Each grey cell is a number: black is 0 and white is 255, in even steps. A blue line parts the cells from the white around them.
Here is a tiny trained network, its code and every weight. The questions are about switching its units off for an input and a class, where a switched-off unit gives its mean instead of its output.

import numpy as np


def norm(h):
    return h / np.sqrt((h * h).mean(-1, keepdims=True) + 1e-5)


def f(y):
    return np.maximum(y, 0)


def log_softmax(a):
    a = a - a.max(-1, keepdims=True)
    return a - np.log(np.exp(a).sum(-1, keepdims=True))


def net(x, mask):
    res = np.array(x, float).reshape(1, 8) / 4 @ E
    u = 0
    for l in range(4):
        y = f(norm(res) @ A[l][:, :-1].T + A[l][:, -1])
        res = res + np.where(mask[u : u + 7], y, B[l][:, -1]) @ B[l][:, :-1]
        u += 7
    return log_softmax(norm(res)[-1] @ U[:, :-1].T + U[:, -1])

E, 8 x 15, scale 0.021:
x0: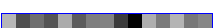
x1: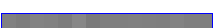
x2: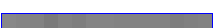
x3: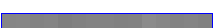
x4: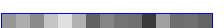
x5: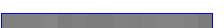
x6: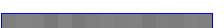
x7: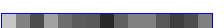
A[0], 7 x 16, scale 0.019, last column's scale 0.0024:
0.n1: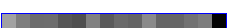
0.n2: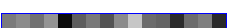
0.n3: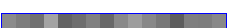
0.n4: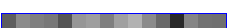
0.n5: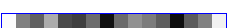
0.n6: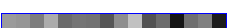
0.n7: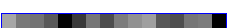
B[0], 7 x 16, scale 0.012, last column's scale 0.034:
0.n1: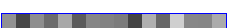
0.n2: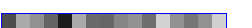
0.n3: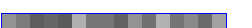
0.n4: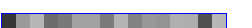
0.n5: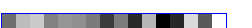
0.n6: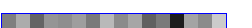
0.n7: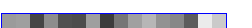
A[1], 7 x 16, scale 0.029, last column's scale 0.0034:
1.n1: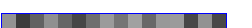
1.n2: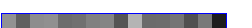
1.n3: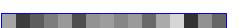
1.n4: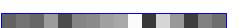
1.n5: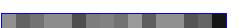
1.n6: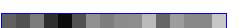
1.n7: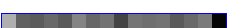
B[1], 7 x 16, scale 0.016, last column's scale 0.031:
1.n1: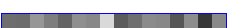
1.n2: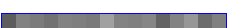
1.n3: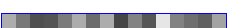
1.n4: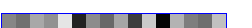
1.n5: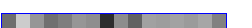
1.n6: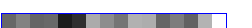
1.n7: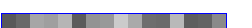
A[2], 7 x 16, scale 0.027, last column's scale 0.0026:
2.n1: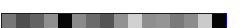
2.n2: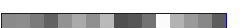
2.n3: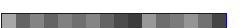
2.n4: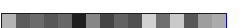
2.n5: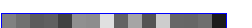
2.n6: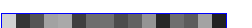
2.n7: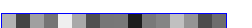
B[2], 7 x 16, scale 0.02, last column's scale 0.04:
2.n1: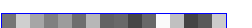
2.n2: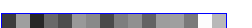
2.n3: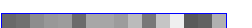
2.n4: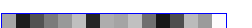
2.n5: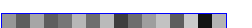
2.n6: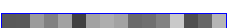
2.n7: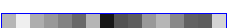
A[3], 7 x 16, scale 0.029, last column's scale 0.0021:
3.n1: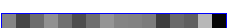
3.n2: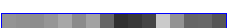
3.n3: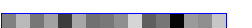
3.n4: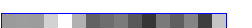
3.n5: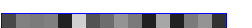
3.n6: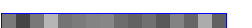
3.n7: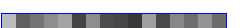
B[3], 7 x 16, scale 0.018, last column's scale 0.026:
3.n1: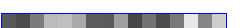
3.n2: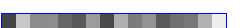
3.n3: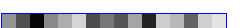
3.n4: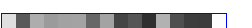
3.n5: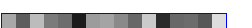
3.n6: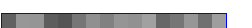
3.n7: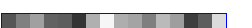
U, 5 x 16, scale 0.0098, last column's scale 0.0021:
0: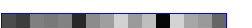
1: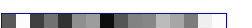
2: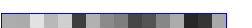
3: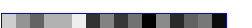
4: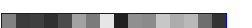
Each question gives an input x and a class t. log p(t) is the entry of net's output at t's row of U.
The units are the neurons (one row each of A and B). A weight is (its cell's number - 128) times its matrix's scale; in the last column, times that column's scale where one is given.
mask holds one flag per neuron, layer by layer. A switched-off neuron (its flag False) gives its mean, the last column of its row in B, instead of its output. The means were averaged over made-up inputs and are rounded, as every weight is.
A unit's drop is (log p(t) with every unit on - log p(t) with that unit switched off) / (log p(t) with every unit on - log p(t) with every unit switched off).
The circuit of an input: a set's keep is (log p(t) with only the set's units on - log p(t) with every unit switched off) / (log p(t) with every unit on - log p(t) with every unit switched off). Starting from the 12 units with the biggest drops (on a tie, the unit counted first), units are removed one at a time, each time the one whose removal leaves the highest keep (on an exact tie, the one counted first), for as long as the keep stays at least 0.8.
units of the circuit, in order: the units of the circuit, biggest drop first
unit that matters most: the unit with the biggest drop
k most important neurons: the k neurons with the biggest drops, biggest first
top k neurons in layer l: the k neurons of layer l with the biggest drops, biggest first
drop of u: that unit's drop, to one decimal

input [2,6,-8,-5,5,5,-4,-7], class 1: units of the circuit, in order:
0.n5, 2.n2
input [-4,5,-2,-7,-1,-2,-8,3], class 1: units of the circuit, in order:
0.n2
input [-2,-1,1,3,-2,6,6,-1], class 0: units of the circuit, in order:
0.n5, 1.n4
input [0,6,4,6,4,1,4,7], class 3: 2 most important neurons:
0.n6, 1.n4
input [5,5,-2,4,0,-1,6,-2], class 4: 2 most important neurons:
0.n5, 0.n6
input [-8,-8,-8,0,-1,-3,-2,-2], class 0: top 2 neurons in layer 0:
0.n5, 0.n2
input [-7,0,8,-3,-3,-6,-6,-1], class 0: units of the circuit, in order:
1.n4, 0.n5
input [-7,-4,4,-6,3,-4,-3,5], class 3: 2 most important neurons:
3.n3, 1.n6
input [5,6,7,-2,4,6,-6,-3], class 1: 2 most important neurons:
1.n6, 0.n5
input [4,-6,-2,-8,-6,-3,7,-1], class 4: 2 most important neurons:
0.n5, 1.n3
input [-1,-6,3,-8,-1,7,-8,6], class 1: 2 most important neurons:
0.n7, 2.n4
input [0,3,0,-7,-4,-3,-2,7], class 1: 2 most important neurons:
0.n2, 1.n4
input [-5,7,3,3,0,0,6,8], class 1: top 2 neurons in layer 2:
2.n4, 2.n5
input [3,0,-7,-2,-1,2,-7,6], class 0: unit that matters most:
0.n7
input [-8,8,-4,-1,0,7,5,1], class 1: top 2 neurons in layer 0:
0.n2, 0.n4
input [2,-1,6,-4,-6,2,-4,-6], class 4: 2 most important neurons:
0.n2, 0.n5
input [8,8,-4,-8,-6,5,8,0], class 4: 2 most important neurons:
0.n5, 1.n3
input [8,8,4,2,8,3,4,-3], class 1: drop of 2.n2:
0.2
